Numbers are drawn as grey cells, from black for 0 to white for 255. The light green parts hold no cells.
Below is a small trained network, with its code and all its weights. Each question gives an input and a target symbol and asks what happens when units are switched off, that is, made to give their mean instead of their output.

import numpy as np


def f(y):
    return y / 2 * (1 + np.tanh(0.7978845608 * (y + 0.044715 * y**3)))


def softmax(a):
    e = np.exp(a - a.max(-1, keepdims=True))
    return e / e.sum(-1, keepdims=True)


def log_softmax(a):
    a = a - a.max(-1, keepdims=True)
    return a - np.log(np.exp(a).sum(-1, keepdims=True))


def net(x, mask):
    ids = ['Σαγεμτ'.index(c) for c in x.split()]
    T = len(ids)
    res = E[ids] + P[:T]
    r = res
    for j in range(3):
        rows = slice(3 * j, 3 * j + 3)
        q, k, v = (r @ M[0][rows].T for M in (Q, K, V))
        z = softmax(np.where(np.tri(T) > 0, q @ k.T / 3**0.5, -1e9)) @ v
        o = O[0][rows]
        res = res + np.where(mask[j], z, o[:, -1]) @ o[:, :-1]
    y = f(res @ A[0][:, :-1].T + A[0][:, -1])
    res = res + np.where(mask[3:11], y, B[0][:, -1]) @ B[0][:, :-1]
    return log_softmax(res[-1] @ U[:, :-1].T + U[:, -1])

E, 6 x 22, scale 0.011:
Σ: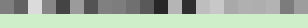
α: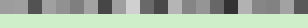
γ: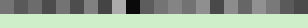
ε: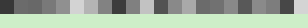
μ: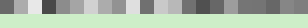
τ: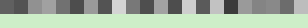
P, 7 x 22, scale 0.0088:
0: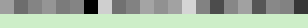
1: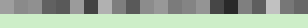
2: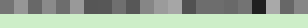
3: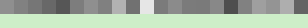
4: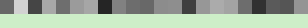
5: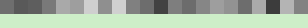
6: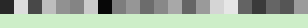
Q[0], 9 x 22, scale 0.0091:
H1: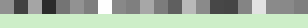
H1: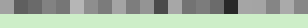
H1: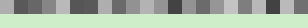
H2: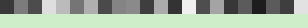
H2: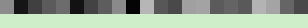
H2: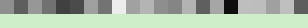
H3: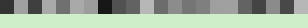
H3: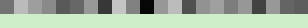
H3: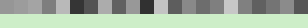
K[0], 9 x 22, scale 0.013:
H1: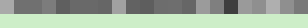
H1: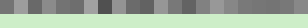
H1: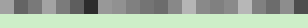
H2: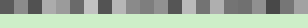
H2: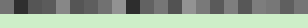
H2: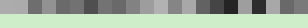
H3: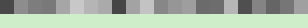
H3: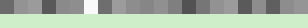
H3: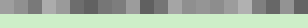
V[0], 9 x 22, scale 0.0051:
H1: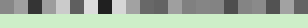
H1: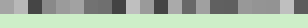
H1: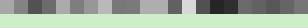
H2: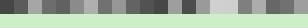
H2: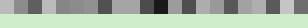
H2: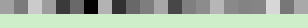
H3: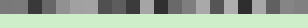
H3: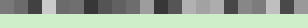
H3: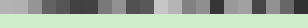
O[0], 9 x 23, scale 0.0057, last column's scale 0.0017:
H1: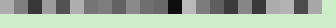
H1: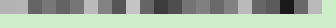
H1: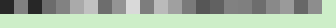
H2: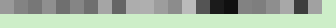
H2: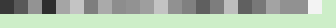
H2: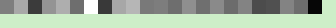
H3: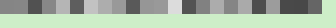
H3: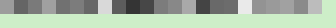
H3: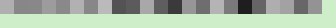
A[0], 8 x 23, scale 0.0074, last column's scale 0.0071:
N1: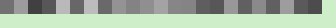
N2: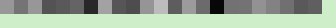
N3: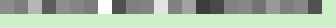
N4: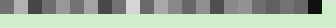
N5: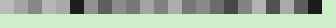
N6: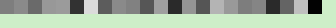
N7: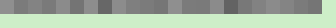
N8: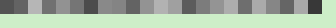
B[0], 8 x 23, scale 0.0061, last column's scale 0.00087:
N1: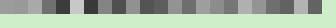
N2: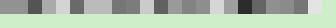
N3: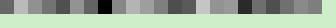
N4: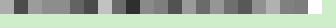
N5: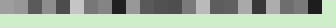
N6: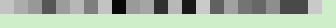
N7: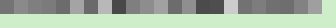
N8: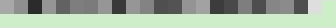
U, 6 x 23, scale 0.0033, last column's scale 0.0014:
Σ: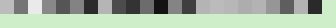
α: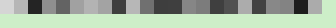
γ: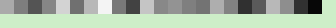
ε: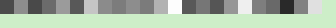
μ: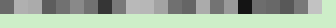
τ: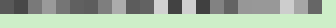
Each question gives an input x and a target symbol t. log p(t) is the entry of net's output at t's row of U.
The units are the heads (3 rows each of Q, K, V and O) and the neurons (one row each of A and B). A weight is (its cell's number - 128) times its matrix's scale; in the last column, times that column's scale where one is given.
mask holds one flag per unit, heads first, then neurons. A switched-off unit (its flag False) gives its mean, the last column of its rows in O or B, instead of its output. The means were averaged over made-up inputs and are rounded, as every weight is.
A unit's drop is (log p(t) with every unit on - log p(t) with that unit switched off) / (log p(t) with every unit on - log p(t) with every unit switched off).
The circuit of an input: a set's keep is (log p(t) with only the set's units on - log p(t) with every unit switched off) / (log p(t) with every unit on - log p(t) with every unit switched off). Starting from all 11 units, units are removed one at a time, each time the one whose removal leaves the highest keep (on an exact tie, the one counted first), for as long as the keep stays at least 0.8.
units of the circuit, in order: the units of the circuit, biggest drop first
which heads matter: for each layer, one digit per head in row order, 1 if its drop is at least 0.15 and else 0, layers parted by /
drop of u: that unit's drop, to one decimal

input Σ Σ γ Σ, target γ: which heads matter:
011
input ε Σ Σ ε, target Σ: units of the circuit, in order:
[H1]
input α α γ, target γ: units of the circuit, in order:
[N2; H3]
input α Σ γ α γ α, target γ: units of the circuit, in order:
[H3; H2]
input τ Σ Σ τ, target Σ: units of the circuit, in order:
[H2; N6; H1]
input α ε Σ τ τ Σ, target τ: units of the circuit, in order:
[H2; H1; H3]
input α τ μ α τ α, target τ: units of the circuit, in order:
[H1; H3; N6]
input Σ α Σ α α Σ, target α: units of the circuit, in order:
[H1; H2]
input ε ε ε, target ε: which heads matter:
101
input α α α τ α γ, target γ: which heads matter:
010
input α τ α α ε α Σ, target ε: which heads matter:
001
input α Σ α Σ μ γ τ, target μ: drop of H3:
1.2
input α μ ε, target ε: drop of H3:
0.5
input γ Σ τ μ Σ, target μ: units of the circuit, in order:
[H3]
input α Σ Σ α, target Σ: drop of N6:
0.0
